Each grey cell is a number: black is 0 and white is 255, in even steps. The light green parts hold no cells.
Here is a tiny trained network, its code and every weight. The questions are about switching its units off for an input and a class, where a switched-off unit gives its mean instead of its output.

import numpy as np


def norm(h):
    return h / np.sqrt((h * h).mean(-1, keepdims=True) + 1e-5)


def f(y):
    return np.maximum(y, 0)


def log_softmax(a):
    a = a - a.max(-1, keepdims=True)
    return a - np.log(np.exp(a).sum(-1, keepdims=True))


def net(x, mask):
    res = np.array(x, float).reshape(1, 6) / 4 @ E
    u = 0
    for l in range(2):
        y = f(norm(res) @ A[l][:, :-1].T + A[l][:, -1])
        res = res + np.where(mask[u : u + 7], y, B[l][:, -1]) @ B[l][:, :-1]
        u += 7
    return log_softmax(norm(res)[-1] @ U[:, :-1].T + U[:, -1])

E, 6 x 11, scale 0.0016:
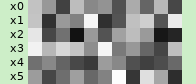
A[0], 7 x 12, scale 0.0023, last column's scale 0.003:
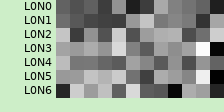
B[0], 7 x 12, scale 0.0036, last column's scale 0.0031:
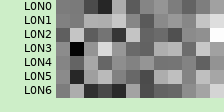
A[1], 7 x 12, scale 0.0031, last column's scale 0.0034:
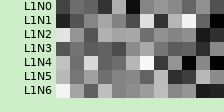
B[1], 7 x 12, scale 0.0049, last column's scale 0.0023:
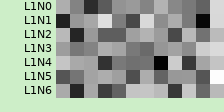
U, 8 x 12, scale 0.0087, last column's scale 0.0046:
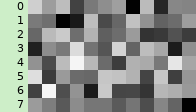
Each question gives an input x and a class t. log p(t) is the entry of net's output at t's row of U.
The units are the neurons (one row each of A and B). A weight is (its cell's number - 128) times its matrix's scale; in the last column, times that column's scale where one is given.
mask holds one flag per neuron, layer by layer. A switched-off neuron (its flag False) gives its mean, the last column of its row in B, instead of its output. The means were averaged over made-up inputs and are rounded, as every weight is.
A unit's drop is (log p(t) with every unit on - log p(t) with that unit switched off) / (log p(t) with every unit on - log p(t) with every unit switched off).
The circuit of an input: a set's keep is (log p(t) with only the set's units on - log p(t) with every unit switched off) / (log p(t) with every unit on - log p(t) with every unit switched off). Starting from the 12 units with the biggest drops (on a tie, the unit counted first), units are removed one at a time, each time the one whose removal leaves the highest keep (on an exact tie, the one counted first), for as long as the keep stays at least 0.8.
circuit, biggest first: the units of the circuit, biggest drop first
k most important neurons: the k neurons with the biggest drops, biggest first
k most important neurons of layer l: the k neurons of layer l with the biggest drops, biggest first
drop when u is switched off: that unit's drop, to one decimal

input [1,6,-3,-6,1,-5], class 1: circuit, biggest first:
(L1N0)
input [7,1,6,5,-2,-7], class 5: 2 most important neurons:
(L0N1 L1N6)
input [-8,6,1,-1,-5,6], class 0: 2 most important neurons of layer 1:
(L1N4 L1N5)
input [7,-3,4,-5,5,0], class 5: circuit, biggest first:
(L1N2 L0N6 L0N1)
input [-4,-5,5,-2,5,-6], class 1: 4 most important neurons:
(L1N0 L0N2 L1N1 L1N3)
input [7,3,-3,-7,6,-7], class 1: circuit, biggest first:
(L0N2 L0N0)
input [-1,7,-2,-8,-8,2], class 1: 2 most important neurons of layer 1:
(L1N0 L1N5)
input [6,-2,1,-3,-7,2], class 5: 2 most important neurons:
(L1N6 L1N2)
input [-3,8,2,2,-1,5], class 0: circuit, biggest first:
(L1N4 L0N2)
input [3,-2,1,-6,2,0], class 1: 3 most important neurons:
(L1N0 L0N0 L1N5)
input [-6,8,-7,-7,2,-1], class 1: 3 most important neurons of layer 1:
(L1N0 L1N5 L1N3)
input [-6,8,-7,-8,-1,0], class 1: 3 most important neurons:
(L1N0 L1N5 L0N0)
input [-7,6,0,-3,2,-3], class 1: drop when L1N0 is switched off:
0.3
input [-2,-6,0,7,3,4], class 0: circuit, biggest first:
(L1N4)
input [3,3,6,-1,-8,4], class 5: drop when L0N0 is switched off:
0.0
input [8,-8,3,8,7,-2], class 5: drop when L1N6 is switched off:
0.3
